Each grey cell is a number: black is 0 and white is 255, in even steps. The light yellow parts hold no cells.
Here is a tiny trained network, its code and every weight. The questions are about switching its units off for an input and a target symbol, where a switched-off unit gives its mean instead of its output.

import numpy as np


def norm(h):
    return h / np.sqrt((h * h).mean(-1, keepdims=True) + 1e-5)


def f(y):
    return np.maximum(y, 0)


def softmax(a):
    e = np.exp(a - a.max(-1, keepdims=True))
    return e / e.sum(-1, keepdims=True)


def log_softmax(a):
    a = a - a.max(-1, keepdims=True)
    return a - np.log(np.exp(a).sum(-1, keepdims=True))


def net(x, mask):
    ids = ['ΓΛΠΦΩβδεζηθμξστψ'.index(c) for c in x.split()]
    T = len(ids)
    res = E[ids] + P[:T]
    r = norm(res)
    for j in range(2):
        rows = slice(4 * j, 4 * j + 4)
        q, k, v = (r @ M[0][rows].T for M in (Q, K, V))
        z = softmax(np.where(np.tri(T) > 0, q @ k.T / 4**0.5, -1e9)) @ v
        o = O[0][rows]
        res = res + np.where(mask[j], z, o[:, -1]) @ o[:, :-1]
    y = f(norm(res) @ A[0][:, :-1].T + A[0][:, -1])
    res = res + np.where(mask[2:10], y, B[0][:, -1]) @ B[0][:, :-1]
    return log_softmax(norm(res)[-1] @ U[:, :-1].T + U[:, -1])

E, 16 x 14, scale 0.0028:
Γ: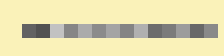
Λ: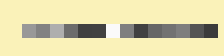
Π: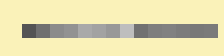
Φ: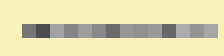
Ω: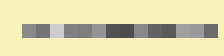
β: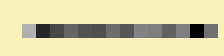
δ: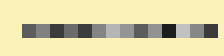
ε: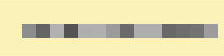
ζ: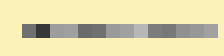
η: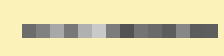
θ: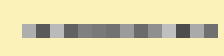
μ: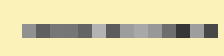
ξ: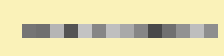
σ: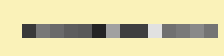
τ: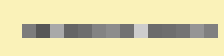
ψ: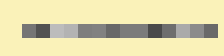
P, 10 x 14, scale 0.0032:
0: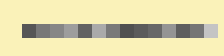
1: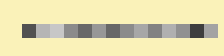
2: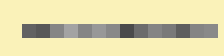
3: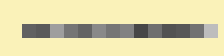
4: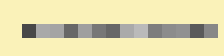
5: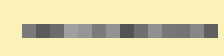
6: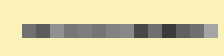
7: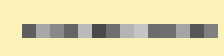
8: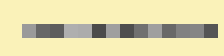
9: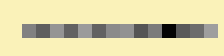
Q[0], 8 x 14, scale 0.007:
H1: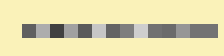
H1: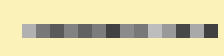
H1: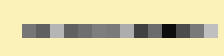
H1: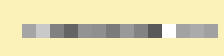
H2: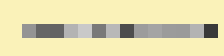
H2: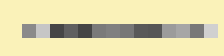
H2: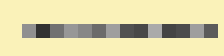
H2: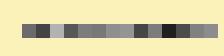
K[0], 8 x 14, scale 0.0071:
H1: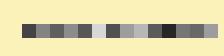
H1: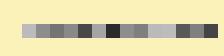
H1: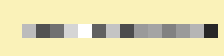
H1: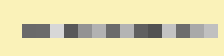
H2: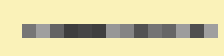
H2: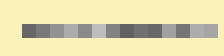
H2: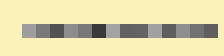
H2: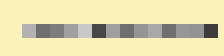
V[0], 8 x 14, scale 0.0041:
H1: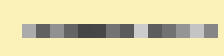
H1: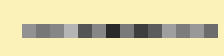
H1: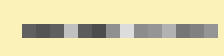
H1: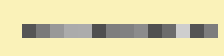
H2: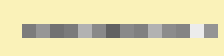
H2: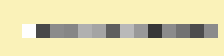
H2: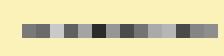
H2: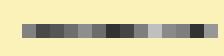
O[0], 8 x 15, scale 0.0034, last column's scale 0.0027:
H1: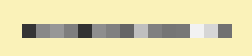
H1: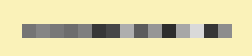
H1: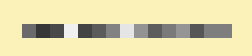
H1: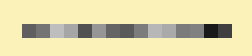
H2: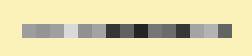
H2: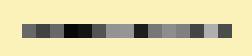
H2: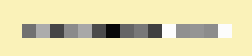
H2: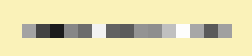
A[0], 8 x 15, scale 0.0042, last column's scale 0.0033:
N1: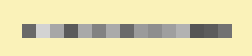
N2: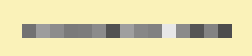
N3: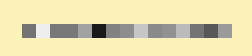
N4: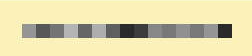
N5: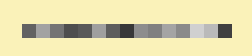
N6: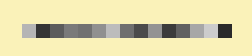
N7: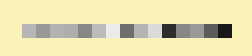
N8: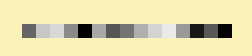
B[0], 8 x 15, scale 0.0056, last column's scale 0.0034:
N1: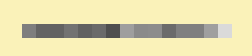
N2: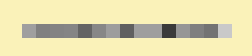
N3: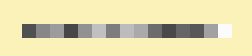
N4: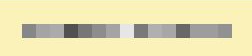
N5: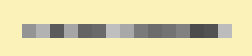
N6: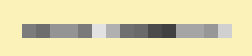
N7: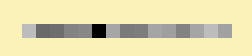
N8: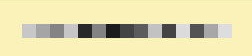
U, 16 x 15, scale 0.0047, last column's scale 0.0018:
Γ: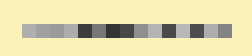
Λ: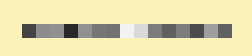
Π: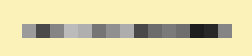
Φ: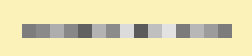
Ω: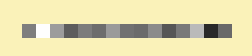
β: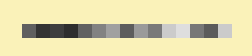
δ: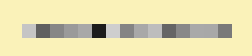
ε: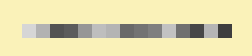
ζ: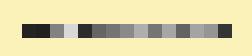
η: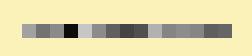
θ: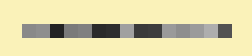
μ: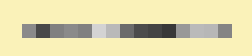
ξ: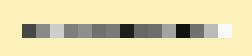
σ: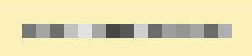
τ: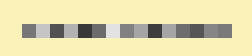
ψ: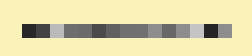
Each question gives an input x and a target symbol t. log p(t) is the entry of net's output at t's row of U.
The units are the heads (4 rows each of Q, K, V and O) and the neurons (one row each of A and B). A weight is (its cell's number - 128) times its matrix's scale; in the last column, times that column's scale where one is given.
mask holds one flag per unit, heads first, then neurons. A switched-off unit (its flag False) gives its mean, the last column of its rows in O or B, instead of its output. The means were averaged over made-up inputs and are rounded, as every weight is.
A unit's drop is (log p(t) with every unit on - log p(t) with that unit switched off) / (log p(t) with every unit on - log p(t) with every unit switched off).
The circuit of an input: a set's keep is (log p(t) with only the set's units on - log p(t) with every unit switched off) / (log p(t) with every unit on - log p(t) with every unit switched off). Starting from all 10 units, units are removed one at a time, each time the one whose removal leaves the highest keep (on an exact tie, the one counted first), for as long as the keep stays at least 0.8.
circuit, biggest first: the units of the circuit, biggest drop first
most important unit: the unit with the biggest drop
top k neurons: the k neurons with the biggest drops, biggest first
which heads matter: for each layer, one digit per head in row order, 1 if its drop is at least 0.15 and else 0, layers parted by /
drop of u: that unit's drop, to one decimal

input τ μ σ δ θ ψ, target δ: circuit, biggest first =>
[H2 N7]
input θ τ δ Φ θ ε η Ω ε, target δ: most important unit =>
N7
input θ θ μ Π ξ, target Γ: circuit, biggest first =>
[H1 N8]
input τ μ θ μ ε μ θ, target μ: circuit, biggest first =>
[N6 H2]
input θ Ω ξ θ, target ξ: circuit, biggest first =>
[H2 H1]
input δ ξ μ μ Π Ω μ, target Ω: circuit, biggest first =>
[H1 N5]
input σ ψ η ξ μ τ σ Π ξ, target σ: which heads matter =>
01
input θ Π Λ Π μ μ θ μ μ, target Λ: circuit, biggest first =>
[H2 N3]
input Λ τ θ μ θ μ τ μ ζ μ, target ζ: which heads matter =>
10
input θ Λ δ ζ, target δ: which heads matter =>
01
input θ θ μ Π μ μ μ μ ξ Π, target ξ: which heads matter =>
11
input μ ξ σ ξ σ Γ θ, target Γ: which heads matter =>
10
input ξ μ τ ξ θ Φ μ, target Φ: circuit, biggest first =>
[N4 H2 H1]
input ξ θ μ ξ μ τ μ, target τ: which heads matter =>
10
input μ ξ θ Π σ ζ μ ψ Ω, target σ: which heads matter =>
01
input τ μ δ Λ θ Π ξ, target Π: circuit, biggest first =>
[H1]
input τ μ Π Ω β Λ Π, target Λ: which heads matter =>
01
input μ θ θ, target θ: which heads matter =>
11
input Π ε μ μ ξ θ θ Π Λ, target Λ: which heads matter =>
01
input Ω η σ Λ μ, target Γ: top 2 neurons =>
[N8 N3]
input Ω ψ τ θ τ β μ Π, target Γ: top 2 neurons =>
[N8 N2]
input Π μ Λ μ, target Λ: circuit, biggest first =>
[H2]
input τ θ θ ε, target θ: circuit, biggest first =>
[H2 H1]
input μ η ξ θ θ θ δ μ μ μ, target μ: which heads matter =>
00
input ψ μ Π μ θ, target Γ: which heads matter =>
11
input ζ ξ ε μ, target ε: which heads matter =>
10
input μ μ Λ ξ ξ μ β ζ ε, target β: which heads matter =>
01
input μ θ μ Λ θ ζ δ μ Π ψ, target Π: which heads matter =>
10
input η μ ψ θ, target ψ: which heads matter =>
10
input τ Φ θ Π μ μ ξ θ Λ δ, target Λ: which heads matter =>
01
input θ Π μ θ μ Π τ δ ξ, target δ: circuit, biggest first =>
[N7 H2]
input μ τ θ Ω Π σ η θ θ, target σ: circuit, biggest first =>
[H2]
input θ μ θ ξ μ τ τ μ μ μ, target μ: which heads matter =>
00
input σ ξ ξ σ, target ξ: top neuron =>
[N8]
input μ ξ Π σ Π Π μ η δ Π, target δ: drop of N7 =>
0.6
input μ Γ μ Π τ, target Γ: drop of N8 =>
1.3
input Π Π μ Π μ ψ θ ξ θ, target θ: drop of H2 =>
0.8
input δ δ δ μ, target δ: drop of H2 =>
1.1
